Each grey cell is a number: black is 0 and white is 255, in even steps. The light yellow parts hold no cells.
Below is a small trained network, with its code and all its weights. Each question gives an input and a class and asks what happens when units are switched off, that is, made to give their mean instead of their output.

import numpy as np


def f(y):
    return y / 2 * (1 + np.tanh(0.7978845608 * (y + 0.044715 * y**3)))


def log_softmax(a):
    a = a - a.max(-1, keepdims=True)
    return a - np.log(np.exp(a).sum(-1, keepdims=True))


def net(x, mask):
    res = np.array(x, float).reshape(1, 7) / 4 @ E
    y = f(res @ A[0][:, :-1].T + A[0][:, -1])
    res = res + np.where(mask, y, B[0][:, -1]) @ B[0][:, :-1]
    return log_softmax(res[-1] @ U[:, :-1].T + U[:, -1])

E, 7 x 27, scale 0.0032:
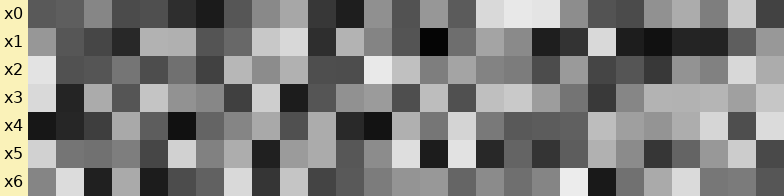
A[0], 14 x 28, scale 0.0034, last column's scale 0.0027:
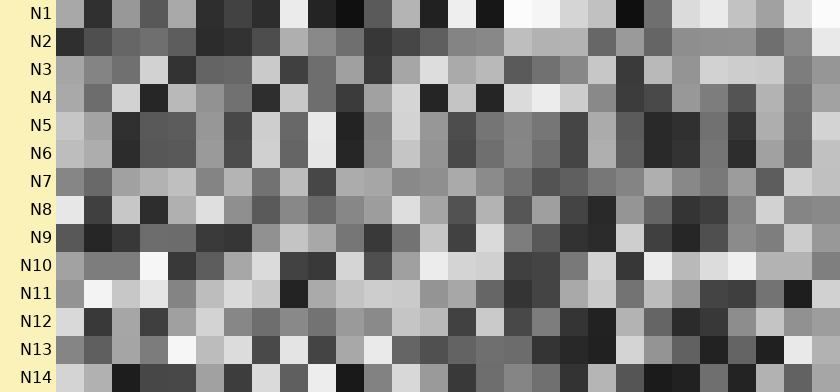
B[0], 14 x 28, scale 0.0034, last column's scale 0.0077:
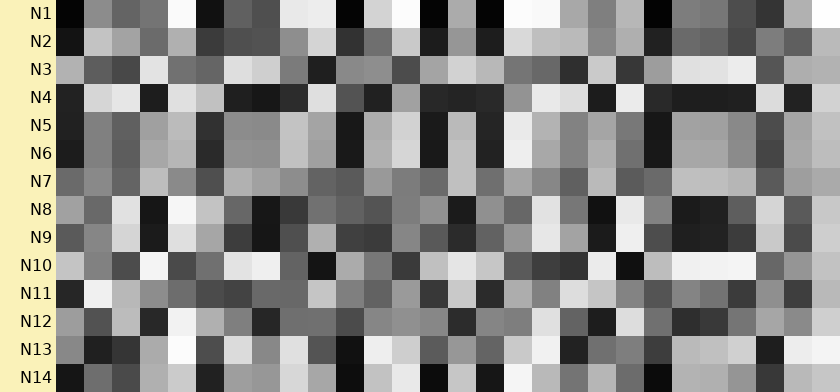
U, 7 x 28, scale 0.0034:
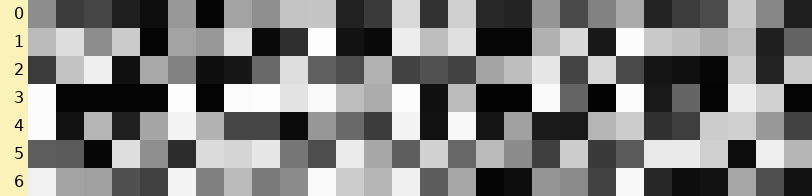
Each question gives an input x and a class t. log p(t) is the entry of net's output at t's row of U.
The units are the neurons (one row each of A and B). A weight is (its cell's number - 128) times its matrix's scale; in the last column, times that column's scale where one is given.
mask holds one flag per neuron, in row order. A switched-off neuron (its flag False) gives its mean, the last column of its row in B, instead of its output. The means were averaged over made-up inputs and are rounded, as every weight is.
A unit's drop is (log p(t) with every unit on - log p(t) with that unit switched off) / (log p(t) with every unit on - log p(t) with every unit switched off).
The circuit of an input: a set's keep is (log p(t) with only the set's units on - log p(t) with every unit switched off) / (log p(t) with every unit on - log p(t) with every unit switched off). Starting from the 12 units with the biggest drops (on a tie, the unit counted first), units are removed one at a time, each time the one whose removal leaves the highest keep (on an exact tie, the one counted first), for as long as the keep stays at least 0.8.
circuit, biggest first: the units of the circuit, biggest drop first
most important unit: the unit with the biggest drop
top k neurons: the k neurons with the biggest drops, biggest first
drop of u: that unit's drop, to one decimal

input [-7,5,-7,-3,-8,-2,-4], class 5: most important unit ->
N13
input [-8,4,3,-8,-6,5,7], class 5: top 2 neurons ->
(N14; N6)
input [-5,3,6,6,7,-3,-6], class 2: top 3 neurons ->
(N9; N10; N3)
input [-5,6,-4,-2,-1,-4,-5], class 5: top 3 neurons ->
(N13; N4; N7)
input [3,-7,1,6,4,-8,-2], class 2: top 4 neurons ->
(N4; N13; N2; N14)
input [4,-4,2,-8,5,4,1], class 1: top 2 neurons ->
(N1; N13)
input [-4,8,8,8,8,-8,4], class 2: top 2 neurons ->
(N9; N10)
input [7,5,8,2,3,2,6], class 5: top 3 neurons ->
(N14; N6; N5)
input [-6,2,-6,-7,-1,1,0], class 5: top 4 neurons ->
(N4; N13; N8; N9)
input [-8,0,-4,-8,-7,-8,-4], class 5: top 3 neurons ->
(N13; N4; N9)
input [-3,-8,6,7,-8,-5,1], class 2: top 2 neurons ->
(N4; N13)
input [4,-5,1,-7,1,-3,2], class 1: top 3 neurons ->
(N13; N1; N14)
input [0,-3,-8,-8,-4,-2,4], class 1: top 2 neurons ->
(N1; N4)
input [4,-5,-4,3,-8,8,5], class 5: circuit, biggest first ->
(N3)
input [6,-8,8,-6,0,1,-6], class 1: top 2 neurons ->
(N13; N1)
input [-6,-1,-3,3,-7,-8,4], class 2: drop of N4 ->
0.4
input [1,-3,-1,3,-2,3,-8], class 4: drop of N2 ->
0.2
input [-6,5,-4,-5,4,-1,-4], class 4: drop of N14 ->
0.2
